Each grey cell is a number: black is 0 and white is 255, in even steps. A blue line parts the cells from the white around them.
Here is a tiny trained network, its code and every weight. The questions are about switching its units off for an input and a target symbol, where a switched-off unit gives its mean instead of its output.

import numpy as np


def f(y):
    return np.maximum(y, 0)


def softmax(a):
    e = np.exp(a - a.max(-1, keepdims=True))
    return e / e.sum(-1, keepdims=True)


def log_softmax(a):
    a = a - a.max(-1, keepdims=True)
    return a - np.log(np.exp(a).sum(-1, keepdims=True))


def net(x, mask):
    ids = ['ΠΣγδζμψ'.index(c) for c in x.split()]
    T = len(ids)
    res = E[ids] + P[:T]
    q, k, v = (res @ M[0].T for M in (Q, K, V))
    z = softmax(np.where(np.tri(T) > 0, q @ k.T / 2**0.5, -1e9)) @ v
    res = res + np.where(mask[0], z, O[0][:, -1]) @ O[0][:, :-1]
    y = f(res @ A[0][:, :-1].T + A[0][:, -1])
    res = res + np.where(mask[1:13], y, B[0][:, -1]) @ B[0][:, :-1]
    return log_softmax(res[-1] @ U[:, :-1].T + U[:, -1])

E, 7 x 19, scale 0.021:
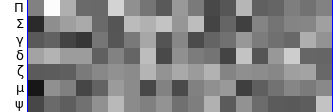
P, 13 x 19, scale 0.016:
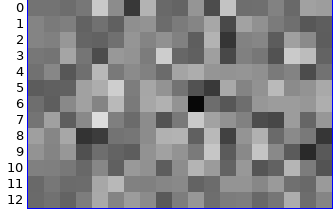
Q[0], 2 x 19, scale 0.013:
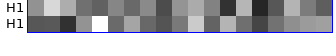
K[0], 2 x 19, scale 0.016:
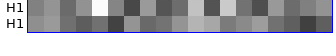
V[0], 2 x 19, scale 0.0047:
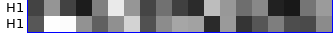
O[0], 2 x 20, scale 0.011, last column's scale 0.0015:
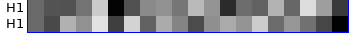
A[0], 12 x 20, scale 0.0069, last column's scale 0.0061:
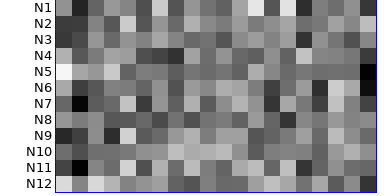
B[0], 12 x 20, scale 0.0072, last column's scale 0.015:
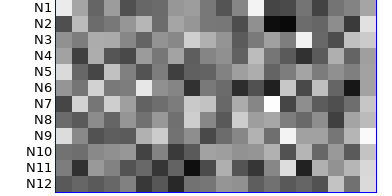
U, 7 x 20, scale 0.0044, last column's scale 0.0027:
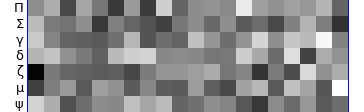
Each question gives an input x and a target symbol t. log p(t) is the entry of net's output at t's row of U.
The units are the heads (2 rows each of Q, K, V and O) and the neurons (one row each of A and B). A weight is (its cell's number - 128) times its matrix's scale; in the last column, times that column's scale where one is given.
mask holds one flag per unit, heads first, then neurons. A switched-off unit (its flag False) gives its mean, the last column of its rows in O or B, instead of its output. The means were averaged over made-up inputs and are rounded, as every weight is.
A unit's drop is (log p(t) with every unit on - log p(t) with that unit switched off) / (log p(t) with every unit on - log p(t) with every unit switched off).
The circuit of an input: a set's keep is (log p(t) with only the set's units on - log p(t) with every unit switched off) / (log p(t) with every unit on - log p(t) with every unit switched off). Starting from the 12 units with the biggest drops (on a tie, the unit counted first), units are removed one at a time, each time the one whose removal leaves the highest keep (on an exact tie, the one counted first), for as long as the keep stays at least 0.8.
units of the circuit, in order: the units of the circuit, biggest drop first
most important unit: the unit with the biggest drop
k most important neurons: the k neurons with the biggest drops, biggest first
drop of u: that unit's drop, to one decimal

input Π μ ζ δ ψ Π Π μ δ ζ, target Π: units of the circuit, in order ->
(N7 H1)
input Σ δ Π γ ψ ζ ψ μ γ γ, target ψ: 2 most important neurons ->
(N9 N2)
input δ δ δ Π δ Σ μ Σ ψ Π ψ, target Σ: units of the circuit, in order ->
(N11 H1 N1)
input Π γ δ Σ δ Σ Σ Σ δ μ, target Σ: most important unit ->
N11
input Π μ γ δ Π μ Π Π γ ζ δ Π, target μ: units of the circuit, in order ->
(H1 N11 N2)
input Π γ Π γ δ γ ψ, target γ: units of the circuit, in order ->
(H1 N9 N2)
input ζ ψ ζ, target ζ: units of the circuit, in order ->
(N9 H1)
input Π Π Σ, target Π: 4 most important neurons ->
(N7 N11 N9 N3)
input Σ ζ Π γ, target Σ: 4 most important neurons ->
(N11 N1 N2 N9)
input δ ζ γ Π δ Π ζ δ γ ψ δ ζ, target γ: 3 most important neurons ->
(N9 N2 N7)
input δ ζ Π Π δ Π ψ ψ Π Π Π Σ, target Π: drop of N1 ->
0.3
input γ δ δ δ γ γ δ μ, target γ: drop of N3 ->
0.0
